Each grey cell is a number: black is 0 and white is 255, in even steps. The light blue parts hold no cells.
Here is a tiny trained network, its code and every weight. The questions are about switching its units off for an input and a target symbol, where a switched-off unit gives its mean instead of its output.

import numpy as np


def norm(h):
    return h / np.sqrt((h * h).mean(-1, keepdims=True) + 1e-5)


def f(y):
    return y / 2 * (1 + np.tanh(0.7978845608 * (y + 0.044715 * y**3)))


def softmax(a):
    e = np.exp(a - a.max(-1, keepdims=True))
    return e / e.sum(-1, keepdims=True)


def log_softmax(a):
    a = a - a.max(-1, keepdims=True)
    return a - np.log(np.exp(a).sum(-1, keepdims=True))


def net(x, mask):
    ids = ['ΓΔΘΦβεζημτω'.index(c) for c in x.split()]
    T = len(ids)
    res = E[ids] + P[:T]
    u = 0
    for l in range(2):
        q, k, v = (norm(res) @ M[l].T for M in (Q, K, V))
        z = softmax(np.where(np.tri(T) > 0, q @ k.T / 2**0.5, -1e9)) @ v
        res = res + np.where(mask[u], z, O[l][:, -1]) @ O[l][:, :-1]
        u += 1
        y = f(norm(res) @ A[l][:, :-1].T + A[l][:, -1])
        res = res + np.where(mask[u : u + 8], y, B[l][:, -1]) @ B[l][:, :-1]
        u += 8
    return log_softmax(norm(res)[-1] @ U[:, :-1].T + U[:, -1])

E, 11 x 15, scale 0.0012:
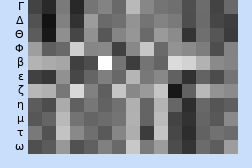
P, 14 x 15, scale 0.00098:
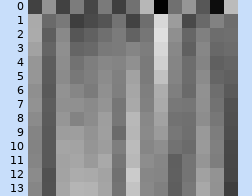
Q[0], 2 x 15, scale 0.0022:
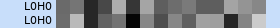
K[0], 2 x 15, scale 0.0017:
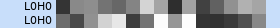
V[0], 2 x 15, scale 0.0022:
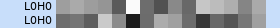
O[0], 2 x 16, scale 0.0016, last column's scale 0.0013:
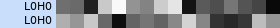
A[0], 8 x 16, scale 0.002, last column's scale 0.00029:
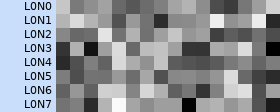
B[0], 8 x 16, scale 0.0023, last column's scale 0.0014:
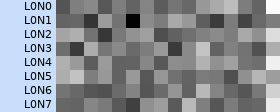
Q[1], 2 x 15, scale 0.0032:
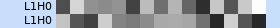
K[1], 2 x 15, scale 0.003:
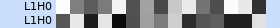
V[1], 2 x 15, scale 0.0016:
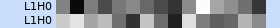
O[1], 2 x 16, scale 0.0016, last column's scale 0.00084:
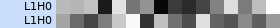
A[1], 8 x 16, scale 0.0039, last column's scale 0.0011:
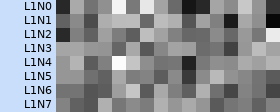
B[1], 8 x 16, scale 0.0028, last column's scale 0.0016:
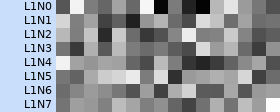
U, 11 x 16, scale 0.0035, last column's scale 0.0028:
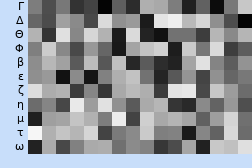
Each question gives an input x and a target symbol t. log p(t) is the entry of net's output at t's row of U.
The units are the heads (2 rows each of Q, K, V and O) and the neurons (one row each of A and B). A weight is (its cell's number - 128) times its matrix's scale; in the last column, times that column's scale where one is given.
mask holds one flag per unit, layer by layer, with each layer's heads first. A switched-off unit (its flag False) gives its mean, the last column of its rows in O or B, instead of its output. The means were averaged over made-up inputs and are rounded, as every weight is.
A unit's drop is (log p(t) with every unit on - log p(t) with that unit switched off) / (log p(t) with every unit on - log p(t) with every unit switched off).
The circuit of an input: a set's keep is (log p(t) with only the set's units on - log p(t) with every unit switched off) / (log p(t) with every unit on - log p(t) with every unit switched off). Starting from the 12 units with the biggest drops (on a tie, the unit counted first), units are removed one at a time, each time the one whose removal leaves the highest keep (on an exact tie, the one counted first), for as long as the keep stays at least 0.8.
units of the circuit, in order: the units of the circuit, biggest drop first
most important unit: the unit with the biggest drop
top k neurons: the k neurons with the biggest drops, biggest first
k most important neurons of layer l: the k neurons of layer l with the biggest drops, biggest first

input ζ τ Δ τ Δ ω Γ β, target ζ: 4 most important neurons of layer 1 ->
[L1N1; L1N7; L1N6; L1N5]
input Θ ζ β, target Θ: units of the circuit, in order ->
[L0H0; L1N4]
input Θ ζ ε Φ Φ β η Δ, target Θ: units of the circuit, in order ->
[L0H0; L1H0; L1N4]
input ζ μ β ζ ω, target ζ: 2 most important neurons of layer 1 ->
[L1N1; L1N7]
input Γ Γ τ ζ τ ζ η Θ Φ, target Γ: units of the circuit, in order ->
[L0H0; L0N1]
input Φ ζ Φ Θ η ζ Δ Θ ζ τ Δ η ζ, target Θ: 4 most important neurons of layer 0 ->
[L0N3; L0N4; L0N7; L0N1]
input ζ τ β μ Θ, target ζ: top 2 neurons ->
[L1N1; L1N7]
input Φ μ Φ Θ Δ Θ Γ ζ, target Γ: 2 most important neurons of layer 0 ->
[L0N0; L0N1]
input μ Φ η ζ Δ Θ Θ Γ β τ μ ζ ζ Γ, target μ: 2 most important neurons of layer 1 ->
[L1N6; L1N7]
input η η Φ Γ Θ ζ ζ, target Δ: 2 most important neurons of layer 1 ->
[L1N3; L1N6]
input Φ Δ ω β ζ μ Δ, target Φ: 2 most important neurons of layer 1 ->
[L1N2; L1N7]
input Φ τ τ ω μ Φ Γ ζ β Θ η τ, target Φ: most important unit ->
L1H0
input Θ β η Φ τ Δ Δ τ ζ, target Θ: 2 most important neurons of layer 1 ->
[L1N5; L1N4]
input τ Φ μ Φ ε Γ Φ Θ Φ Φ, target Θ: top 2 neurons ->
[L1N5; L1N4]
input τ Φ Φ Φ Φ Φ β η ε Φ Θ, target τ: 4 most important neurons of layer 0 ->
[L0N5; L0N0; L0N6; L0N1]
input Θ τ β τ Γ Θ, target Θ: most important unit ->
L0H0
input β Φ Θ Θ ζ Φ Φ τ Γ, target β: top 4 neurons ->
[L0N3; L0N7; L0N6; L1N0]
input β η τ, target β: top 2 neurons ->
[L0N3; L0N7]
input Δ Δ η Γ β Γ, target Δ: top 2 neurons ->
[L0N4; L1N5]
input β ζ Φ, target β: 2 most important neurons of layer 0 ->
[L0N3; L0N2]
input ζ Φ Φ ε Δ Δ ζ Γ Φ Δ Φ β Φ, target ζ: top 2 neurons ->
[L1N1; L0N7]
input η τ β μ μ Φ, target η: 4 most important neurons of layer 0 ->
[L0N7; L0N2; L0N6; L0N5]
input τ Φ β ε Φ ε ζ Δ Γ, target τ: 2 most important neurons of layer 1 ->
[L1N6; L1N4]
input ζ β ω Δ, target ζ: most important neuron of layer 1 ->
[L1N1]
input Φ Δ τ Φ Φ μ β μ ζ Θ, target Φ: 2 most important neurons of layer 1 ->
[L1N2; L1N7]
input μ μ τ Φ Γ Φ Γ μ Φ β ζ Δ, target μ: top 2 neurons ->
[L1N6; L0N4]
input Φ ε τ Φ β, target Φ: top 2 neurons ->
[L0N7; L1N2]
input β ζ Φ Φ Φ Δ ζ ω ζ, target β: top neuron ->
[L0N7]
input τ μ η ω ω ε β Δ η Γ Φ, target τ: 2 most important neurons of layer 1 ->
[L1N6; L1N7]
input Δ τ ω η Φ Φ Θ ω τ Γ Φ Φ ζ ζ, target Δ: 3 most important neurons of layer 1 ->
[L1N3; L1N4; L1N1]
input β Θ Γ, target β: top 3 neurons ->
[L0N3; L0N7; L0N6]
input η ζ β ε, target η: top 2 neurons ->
[L0N4; L1N6]
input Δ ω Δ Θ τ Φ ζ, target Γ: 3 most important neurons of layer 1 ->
[L1N5; L1N3; L1N7]
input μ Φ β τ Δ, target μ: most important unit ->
L1N6
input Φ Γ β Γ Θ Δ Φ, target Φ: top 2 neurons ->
[L0N7; L1N2]
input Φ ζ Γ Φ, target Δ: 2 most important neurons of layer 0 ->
[L0N2; L0N7]
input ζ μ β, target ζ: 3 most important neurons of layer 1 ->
[L1N1; L1N7; L1N6]
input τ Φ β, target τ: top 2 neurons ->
[L1N6; L1N4]
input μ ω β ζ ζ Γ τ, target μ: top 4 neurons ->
[L1N6; L0N6; L1N7; L0N4]
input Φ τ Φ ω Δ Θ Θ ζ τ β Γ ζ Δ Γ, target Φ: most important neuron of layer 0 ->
[L0N4]
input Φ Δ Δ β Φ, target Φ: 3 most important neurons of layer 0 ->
[L0N7; L0N6; L0N3]
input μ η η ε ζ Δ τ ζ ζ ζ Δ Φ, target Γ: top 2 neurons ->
[L0N1; L0N0]
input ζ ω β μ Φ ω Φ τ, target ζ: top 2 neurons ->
[L1N1; L1N7]
